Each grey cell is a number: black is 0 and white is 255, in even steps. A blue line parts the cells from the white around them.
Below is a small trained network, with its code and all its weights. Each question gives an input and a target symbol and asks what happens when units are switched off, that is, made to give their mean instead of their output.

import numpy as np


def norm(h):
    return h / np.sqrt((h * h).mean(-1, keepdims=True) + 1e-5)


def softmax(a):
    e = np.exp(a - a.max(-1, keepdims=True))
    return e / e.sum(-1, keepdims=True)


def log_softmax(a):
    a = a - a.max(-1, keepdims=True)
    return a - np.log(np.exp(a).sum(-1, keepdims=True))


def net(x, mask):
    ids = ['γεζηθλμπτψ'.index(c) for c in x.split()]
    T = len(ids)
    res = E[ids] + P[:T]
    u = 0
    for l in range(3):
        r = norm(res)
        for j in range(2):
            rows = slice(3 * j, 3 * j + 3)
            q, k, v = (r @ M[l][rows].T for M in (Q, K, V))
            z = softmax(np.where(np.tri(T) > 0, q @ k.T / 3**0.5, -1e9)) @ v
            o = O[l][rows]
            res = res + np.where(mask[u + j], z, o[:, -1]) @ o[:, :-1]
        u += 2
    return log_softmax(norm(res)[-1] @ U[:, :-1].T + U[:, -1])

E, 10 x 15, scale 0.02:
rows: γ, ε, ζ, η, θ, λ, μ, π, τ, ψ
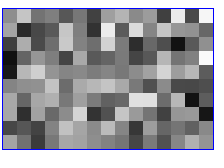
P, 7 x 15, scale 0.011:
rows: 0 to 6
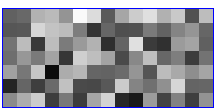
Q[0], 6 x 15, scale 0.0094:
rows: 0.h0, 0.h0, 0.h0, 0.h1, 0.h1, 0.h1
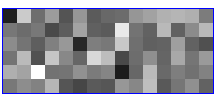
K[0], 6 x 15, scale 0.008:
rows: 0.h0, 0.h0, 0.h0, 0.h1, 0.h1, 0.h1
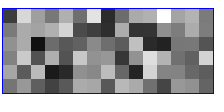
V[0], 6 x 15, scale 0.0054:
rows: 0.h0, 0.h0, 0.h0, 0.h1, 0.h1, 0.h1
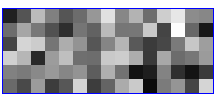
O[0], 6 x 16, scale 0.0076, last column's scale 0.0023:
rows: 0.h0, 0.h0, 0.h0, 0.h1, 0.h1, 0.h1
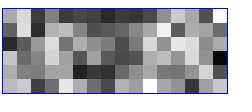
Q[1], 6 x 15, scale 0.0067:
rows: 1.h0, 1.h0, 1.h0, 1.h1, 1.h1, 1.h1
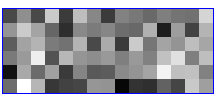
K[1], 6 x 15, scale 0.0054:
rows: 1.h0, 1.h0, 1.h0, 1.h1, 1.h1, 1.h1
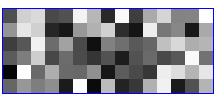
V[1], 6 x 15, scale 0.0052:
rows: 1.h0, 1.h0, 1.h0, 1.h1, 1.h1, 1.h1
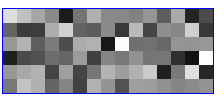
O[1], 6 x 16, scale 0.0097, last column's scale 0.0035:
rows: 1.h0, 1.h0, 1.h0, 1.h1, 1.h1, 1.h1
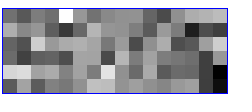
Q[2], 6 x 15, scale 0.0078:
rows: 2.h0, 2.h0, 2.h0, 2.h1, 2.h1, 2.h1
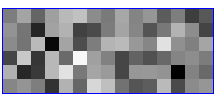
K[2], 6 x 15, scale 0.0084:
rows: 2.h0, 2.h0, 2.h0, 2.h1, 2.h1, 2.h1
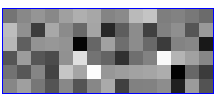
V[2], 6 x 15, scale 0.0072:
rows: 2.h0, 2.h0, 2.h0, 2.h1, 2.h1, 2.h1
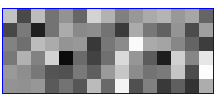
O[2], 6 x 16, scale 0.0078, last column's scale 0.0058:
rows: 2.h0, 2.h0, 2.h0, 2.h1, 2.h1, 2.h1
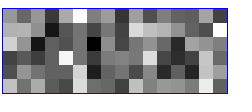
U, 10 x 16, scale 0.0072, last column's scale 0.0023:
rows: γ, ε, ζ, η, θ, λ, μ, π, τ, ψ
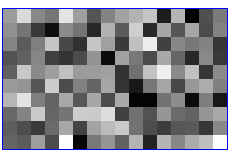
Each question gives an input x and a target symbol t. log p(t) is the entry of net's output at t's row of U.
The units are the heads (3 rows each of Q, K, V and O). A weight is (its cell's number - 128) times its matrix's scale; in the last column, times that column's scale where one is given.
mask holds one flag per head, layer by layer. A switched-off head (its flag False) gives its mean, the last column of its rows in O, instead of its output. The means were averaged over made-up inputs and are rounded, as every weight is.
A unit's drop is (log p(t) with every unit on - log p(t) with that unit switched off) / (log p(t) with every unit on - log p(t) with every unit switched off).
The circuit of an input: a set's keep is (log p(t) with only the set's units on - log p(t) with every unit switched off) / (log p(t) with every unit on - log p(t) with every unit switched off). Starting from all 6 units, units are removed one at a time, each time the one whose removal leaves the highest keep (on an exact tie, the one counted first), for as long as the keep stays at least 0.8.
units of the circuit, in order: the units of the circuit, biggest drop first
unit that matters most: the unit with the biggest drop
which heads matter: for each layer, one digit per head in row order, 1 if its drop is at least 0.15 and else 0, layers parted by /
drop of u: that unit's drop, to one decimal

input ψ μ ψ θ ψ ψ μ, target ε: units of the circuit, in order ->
0.h0, 2.h0
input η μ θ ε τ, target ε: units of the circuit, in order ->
2.h0
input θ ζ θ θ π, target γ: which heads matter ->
01 / 00 / 00
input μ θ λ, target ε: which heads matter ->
00 / 00 / 10
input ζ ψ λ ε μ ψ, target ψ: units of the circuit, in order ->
0.h1, 0.h0
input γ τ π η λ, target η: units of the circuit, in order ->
0.h1, 1.h1
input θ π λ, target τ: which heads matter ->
10 / 00 / 01
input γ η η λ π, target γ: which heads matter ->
00 / 00 / 00
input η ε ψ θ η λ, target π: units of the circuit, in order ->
0.h0, 2.h1
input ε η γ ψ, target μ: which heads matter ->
10 / 00 / 00
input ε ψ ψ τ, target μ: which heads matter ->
11 / 00 / 00
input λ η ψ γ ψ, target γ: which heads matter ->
01 / 00 / 00
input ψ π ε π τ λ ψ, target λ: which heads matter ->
10 / 01 / 00
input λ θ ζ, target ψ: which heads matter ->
00 / 00 / 00
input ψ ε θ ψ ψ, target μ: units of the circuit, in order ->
1.h0, 2.h0, 1.h1
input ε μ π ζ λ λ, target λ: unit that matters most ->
2.h0
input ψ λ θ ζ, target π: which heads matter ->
11 / 00 / 11
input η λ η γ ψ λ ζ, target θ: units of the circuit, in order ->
0.h0, 2.h1, 1.h1
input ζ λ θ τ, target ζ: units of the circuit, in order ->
0.h1, 2.h0
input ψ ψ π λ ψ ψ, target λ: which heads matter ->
10 / 11 / 10
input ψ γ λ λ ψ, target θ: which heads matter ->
10 / 00 / 00
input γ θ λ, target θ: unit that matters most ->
0.h1
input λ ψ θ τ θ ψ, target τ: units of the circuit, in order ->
0.h1, 2.h1
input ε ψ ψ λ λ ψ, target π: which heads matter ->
10 / 00 / 00
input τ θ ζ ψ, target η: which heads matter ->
00 / 01 / 00
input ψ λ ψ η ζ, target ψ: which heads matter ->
11 / 00 / 01
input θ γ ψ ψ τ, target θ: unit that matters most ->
0.h0
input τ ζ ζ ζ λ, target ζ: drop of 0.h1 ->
0.5
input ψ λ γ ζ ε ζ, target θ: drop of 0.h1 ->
0.2
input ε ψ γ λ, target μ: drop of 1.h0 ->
0.1
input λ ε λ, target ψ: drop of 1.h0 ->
0.2
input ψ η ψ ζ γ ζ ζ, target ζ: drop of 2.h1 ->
0.2
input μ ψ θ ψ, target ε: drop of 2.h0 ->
0.2
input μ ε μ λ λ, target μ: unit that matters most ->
0.h1
